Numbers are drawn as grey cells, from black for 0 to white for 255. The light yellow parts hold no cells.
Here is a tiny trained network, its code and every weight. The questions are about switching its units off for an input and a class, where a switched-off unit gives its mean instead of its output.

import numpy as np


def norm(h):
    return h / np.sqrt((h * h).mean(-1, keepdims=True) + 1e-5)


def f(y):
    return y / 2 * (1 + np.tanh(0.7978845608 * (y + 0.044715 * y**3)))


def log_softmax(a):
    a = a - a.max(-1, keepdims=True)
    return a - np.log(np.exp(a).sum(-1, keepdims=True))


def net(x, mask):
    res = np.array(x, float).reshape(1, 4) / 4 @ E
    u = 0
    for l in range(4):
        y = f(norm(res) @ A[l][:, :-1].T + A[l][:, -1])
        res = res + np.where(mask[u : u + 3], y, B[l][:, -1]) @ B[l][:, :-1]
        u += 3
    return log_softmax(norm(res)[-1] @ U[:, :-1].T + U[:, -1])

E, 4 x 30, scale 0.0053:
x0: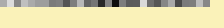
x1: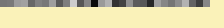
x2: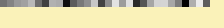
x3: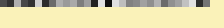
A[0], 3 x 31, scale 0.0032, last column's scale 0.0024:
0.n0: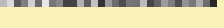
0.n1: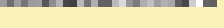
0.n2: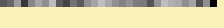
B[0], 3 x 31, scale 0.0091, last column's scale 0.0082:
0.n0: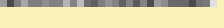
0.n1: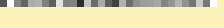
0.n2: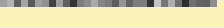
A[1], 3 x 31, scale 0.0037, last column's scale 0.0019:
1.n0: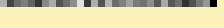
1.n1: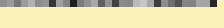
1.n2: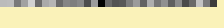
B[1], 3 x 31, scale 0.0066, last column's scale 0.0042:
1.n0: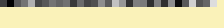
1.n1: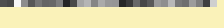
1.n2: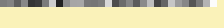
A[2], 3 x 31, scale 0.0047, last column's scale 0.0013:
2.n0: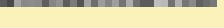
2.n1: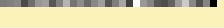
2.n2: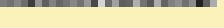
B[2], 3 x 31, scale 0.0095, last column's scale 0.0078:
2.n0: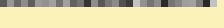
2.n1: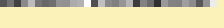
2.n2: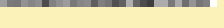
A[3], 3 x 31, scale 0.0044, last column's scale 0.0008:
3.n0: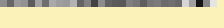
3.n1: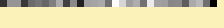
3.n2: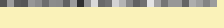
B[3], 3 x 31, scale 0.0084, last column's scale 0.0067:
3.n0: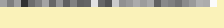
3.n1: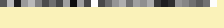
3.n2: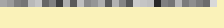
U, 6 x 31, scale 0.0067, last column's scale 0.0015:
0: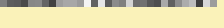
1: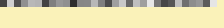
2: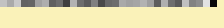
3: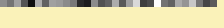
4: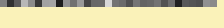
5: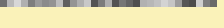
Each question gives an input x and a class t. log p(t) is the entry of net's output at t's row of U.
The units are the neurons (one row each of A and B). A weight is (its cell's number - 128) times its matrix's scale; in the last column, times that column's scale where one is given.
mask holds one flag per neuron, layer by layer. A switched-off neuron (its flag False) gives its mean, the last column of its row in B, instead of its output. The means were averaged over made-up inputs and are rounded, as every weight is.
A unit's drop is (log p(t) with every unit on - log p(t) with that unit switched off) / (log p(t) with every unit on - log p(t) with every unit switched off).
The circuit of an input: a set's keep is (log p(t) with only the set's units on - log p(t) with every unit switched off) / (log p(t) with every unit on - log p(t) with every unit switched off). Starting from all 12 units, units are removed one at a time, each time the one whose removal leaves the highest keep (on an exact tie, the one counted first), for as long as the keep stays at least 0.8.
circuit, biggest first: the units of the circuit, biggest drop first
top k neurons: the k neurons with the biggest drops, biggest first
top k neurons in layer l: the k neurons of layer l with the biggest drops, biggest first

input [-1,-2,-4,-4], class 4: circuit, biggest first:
0.n1
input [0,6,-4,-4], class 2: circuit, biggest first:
3.n0; 2.n1; 3.n1
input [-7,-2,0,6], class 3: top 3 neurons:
2.n0; 0.n1; 2.n2
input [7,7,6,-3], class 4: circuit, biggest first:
0.n1; 0.n0
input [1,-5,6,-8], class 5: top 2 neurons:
0.n1; 0.n0
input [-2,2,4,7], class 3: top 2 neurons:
2.n2; 2.n0
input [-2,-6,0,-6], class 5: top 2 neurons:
0.n1; 3.n1
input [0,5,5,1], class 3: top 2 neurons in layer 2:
2.n0; 2.n1
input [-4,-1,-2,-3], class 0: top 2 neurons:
0.n1; 0.n0
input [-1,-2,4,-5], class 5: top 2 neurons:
0.n0; 0.n1
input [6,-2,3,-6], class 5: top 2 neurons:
0.n1; 3.n1
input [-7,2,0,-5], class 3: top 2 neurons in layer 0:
0.n1; 0.n0
